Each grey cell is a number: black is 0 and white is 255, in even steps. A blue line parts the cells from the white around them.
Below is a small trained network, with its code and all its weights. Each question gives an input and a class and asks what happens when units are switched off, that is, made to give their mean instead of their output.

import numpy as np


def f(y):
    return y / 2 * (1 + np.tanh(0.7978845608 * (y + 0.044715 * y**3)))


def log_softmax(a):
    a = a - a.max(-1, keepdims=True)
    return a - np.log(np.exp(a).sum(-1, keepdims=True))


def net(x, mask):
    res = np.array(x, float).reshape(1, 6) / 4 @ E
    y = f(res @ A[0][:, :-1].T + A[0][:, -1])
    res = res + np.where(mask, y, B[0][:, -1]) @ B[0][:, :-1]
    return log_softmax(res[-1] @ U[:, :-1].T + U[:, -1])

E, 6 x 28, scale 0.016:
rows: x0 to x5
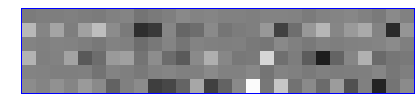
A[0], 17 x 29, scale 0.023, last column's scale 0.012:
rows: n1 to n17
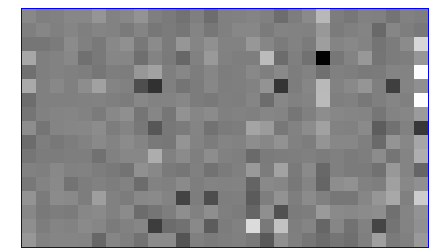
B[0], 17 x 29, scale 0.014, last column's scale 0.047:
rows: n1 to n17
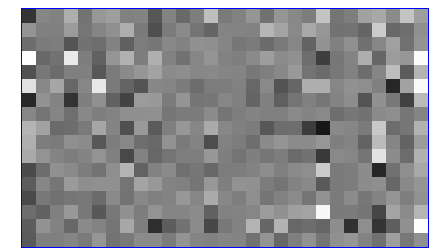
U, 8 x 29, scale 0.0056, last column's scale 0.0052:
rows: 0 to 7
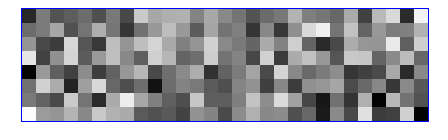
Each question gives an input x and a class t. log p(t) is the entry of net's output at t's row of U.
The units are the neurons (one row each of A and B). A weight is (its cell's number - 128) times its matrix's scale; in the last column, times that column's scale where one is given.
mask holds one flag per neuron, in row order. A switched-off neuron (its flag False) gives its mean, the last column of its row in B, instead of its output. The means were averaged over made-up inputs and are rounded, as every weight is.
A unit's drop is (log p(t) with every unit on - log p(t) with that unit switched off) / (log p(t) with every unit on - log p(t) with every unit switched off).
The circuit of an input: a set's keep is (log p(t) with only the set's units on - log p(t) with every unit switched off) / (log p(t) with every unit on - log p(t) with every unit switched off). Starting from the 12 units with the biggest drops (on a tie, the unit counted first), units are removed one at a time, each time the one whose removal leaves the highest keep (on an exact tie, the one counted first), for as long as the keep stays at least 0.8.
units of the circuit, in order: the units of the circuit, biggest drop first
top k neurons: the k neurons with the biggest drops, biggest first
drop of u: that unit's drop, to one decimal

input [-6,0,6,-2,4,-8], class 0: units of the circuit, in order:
[n6; n4; n16]
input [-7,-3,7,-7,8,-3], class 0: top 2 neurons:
[n16; n6]
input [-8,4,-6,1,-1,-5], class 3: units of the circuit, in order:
[n16]
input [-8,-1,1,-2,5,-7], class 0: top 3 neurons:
[n6; n4; n16]
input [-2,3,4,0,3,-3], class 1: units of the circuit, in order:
[n4; n16]
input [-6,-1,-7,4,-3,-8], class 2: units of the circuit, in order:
[n6; n16]
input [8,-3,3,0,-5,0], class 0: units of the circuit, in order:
[n16; n4; n6]
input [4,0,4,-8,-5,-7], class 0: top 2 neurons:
[n6; n16]
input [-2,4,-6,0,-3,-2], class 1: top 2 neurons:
[n4; n16]
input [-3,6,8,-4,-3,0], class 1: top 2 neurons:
[n16; n4]
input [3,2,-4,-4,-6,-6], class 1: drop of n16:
0.2
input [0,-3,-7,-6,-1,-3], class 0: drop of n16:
0.3
